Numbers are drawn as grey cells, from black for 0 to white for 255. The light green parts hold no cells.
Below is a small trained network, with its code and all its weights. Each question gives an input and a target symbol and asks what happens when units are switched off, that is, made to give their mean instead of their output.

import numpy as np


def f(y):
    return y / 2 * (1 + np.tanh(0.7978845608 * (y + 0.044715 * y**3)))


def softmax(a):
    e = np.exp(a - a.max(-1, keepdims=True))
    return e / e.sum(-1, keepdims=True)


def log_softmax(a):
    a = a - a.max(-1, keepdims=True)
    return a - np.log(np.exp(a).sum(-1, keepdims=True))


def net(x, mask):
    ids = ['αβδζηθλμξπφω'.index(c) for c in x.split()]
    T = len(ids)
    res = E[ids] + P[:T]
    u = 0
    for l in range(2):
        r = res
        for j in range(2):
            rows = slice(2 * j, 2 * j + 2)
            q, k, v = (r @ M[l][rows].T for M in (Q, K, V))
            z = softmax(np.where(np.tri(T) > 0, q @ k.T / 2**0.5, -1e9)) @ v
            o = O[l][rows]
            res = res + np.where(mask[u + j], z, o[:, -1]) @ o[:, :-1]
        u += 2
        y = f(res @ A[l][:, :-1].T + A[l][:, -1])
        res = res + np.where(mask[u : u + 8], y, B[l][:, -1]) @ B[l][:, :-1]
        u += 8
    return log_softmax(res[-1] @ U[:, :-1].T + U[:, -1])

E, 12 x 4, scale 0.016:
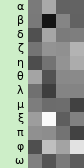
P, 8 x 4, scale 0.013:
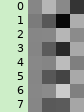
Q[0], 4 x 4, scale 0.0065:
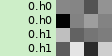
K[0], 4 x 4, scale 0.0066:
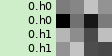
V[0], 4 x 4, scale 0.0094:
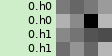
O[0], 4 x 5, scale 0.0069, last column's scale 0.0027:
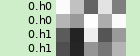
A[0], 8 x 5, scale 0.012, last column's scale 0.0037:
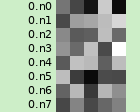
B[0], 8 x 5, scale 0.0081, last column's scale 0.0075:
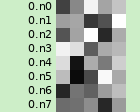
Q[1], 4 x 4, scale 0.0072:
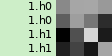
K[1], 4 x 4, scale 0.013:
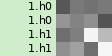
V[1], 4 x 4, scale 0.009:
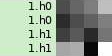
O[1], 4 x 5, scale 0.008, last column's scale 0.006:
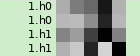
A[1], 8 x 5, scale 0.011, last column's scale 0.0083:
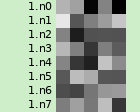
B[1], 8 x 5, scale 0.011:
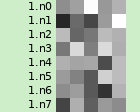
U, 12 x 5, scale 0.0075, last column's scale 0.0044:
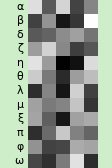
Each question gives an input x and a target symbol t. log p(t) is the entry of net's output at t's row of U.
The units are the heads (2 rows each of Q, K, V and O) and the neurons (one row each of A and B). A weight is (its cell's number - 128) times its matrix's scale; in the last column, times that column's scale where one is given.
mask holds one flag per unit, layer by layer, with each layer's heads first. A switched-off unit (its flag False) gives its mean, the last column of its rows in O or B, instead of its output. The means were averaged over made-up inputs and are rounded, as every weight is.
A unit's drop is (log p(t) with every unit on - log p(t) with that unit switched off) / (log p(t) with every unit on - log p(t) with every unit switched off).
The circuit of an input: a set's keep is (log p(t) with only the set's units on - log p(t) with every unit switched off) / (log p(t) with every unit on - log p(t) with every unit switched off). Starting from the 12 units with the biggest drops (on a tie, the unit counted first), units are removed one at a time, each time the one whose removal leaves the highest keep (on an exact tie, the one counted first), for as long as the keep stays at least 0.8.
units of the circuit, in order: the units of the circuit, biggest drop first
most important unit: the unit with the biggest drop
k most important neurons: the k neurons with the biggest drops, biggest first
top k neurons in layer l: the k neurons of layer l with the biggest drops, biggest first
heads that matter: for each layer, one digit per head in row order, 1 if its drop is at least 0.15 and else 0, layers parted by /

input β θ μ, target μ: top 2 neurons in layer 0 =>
[0.n5; 0.n3]
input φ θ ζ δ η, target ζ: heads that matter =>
11 / 11
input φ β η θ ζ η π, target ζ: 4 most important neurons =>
[0.n3; 1.n0; 0.n2; 0.n0]
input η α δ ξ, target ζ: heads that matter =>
00 / 01
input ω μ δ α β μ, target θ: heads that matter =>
10 / 01
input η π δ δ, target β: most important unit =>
0.n7
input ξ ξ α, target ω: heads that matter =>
10 / 01
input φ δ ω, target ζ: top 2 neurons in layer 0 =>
[0.n3; 0.n6]
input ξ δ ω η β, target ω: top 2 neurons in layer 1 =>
[1.n1; 1.n4]
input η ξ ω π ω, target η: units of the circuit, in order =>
[0.n3; 1.h1; 0.n0]
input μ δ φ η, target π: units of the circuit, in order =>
[0.n2; 0.n0]
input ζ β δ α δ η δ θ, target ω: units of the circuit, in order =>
[1.n1; 0.n1]
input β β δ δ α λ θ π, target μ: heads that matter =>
10 / 01
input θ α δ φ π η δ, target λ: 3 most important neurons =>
[1.n1; 0.n3; 0.n2]
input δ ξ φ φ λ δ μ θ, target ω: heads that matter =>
00 / 10
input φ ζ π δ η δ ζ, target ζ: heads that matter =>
11 / 11
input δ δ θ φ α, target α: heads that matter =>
10 / 01
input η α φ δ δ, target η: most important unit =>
0.h0
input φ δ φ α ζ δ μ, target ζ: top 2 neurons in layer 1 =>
[1.n0; 1.n3]
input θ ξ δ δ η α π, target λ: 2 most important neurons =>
[1.n1; 0.n3]
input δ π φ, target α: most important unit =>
0.h0
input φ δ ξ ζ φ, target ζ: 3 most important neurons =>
[0.n1; 0.n6; 1.n0]
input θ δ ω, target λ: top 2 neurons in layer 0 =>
[0.n3; 0.n0]
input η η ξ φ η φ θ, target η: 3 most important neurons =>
[0.n0; 0.n6; 0.n3]
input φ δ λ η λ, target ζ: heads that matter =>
11 / 11
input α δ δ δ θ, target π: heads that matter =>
11 / 01
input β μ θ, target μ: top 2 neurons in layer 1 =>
[1.n0; 1.n3]
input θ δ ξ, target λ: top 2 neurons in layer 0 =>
[0.n0; 0.n2]
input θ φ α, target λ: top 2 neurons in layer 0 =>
[0.n2; 0.n3]
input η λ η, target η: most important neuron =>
[0.n0]
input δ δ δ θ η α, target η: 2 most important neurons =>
[0.n5; 0.n3]
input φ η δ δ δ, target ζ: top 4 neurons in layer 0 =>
[0.n6; 0.n2; 0.n0; 0.n1]
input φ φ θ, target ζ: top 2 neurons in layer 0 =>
[0.n6; 0.n0]
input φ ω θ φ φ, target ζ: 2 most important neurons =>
[0.n1; 1.n0]
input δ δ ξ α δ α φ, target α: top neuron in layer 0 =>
[0.n7]
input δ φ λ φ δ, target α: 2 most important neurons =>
[0.n7; 0.n4]
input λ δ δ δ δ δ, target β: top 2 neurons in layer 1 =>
[1.n6; 1.n0]
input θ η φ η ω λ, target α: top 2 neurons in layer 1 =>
[1.n1; 1.n6]
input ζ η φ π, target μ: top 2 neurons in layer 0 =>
[0.n5; 0.n4]
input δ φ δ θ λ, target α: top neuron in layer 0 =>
[0.n7]
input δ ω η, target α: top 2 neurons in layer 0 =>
[0.n7; 0.n5]
